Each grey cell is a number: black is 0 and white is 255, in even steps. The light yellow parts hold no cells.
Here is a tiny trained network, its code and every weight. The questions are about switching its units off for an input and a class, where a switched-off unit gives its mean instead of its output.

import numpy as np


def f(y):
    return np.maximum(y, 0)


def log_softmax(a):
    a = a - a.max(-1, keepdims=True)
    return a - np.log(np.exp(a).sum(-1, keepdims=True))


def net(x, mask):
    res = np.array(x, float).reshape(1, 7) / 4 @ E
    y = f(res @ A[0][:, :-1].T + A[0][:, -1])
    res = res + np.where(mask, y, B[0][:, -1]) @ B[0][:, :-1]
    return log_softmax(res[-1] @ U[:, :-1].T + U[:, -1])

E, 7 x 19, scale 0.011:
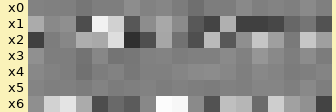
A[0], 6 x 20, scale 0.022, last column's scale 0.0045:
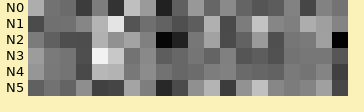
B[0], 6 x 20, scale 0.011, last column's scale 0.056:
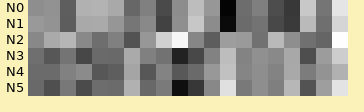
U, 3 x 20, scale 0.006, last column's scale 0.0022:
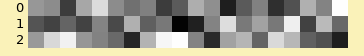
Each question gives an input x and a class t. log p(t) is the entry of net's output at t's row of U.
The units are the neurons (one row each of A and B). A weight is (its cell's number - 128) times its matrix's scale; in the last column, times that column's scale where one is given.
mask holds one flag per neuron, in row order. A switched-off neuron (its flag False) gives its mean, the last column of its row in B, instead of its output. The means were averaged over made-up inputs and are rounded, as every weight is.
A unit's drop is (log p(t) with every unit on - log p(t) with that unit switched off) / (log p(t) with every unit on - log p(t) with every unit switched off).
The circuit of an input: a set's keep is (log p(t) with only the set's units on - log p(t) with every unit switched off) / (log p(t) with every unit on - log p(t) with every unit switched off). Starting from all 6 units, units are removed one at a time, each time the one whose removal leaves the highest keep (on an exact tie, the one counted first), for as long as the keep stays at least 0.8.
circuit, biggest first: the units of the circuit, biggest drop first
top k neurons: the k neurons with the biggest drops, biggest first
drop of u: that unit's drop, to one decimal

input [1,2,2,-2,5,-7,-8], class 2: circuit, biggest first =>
N2
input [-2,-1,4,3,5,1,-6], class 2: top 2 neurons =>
N2, N0
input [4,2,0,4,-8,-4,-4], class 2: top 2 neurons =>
N2, N5
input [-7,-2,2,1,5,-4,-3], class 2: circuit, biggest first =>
N0, N3
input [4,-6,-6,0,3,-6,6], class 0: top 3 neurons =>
N2, N3, N5
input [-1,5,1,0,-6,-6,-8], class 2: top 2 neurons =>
N2, N5
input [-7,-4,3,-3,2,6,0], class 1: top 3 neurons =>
N0, N5, N2
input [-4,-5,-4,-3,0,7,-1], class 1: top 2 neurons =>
N5, N1
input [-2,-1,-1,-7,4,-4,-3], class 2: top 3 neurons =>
N2, N1, N3
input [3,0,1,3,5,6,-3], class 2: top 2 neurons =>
N0, N2
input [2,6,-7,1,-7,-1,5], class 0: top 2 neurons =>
N2, N5
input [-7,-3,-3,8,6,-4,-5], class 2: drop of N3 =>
0.2
